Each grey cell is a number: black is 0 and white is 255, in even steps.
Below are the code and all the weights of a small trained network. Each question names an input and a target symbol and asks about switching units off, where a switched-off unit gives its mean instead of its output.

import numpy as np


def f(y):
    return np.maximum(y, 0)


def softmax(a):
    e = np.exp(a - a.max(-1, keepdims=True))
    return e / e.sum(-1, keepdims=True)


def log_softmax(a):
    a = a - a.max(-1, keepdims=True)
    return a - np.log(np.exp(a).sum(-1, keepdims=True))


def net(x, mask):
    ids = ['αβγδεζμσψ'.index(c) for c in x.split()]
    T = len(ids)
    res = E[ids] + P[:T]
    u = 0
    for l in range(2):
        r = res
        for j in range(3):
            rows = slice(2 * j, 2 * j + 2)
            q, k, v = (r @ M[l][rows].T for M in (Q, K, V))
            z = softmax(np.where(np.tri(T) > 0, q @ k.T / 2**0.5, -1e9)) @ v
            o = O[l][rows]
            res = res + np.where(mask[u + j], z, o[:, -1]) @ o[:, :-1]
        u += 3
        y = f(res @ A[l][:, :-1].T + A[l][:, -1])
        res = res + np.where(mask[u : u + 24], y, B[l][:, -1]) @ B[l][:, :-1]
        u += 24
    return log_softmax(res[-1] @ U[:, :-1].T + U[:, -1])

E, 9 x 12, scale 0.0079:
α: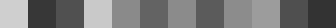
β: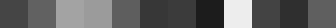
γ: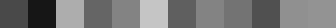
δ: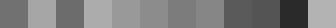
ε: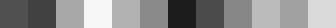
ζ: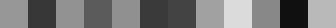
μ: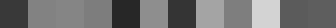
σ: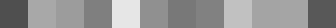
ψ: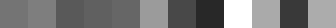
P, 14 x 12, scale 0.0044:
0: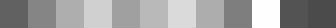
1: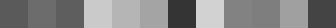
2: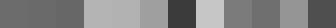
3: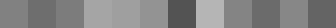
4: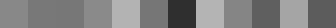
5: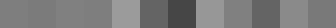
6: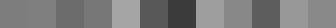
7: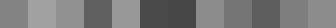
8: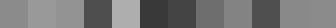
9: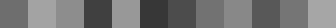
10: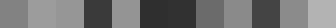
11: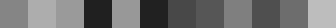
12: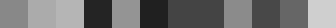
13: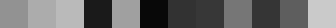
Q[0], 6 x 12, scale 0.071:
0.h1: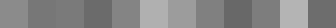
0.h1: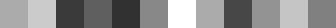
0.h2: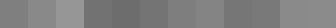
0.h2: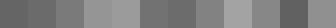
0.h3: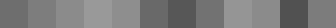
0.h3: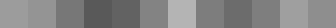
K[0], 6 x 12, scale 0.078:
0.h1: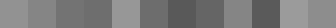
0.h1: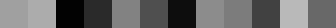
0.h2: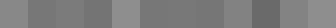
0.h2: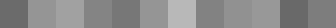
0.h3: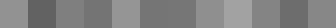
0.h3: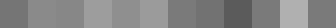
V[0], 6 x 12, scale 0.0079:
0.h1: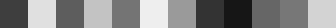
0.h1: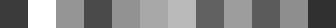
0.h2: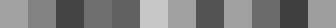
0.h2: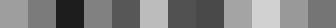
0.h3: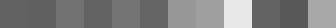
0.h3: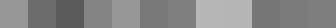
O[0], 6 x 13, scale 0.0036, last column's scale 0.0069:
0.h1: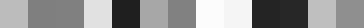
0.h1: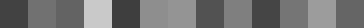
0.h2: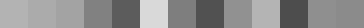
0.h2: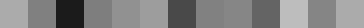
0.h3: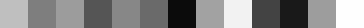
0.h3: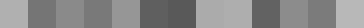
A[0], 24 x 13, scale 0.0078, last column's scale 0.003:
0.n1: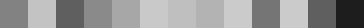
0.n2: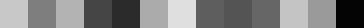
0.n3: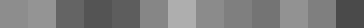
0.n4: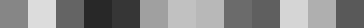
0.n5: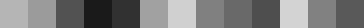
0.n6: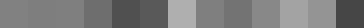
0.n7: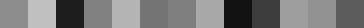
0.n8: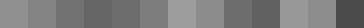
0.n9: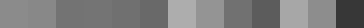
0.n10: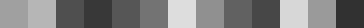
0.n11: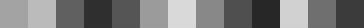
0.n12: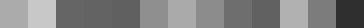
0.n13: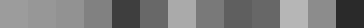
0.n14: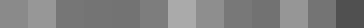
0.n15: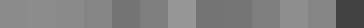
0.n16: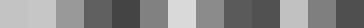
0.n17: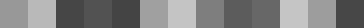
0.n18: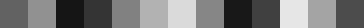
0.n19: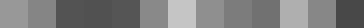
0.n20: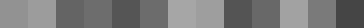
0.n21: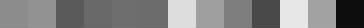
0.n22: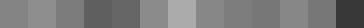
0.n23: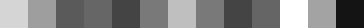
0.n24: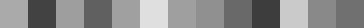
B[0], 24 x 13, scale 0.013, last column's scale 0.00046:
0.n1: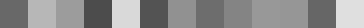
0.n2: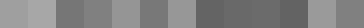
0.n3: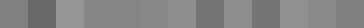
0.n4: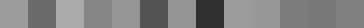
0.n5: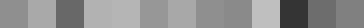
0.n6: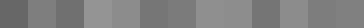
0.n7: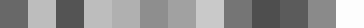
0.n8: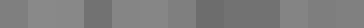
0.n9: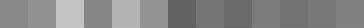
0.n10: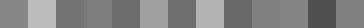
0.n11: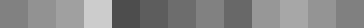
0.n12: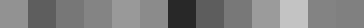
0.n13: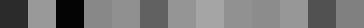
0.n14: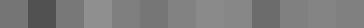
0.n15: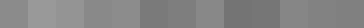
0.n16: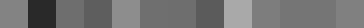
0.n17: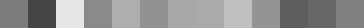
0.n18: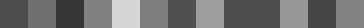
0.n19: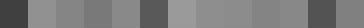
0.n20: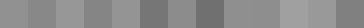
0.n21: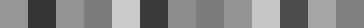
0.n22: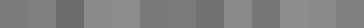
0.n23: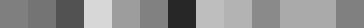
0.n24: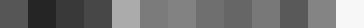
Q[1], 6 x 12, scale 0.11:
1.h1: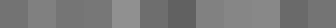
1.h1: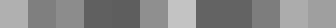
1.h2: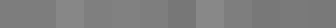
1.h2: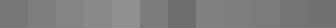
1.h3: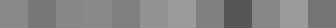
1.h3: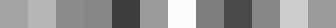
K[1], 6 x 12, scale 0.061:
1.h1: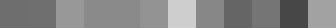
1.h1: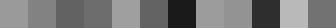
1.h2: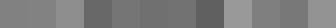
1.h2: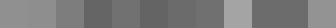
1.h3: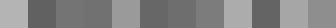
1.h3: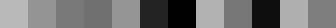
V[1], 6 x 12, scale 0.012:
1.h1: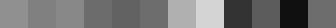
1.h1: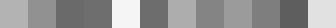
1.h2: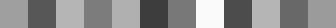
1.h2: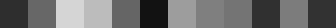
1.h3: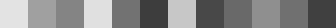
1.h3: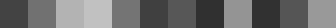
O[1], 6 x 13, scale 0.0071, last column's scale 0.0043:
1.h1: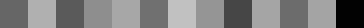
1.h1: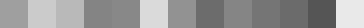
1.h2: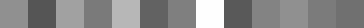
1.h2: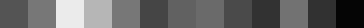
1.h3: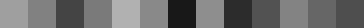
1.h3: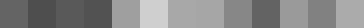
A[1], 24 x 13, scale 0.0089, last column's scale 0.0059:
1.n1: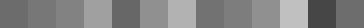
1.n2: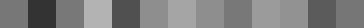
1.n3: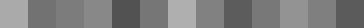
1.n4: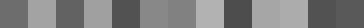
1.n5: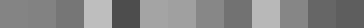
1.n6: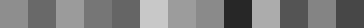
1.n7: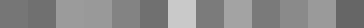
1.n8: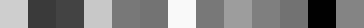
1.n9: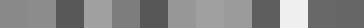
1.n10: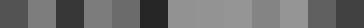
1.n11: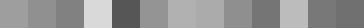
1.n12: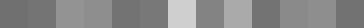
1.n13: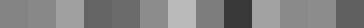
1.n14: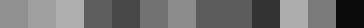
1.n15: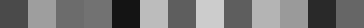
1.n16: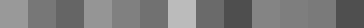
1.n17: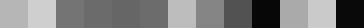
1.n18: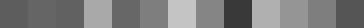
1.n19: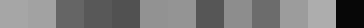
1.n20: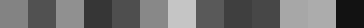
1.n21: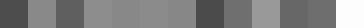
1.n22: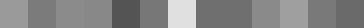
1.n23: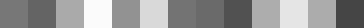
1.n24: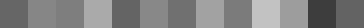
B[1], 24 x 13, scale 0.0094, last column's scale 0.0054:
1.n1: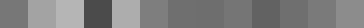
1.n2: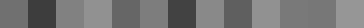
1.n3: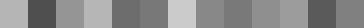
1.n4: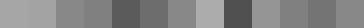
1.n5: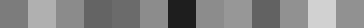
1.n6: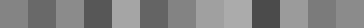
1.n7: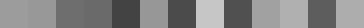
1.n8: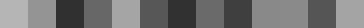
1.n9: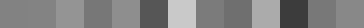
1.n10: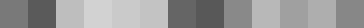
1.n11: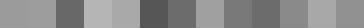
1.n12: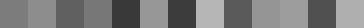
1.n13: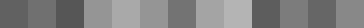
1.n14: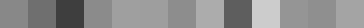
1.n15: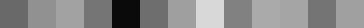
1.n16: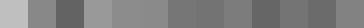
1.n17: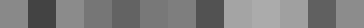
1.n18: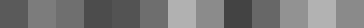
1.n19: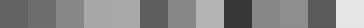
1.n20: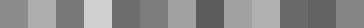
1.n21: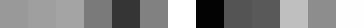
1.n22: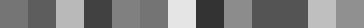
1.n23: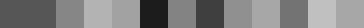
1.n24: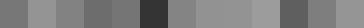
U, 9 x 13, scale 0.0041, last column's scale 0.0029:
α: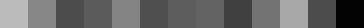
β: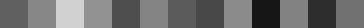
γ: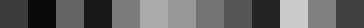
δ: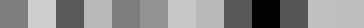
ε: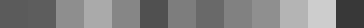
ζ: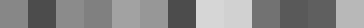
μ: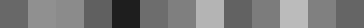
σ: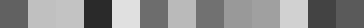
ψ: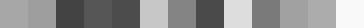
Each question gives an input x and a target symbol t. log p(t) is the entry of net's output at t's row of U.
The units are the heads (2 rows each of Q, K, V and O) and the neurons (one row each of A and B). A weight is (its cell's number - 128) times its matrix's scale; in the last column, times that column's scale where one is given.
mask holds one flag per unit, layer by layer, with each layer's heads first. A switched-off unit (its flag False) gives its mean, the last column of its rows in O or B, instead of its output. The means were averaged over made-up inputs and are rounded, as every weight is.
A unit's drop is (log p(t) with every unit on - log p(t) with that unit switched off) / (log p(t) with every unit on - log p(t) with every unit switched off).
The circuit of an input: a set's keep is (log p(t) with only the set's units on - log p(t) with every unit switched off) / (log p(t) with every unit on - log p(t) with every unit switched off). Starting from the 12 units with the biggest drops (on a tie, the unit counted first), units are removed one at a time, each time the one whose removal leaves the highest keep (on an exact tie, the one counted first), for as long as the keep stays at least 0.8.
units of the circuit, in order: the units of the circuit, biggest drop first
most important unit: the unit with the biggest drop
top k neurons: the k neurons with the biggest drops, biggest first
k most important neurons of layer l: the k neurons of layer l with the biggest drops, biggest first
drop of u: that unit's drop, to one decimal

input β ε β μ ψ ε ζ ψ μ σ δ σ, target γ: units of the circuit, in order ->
1.h3
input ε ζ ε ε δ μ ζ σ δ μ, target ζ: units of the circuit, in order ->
1.h2; 1.n21; 0.h1
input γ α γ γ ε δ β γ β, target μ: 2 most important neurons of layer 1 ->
1.n7; 1.n12
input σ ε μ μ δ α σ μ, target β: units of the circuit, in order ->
1.h2; 0.h1; 1.h1
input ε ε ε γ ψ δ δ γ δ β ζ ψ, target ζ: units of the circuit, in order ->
1.n21; 0.h1; 0.h3
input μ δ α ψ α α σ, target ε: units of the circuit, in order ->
1.h1; 1.n10; 0.h3
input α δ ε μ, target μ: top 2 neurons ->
1.n15; 1.n4
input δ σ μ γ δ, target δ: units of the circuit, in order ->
1.h1; 0.n7
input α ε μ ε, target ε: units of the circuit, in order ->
1.n23; 0.h3
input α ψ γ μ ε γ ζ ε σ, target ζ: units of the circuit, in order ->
1.h2; 1.n21
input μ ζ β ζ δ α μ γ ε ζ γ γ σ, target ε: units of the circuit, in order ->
1.h1; 1.n10; 1.h3
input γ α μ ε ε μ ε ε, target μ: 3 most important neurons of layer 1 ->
1.n7; 1.n12; 1.n18
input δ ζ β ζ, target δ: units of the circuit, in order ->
1.h1; 0.h1
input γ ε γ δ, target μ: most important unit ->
1.h3
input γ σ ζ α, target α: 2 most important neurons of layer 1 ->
1.n8; 1.n7
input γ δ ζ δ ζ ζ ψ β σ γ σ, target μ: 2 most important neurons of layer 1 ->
1.n7; 1.n12
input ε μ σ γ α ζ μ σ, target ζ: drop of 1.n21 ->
0.3
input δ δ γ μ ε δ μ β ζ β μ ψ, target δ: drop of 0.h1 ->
0.3
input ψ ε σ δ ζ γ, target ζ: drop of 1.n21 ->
0.6
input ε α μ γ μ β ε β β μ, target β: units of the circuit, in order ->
1.h2
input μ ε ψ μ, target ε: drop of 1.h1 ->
1.2
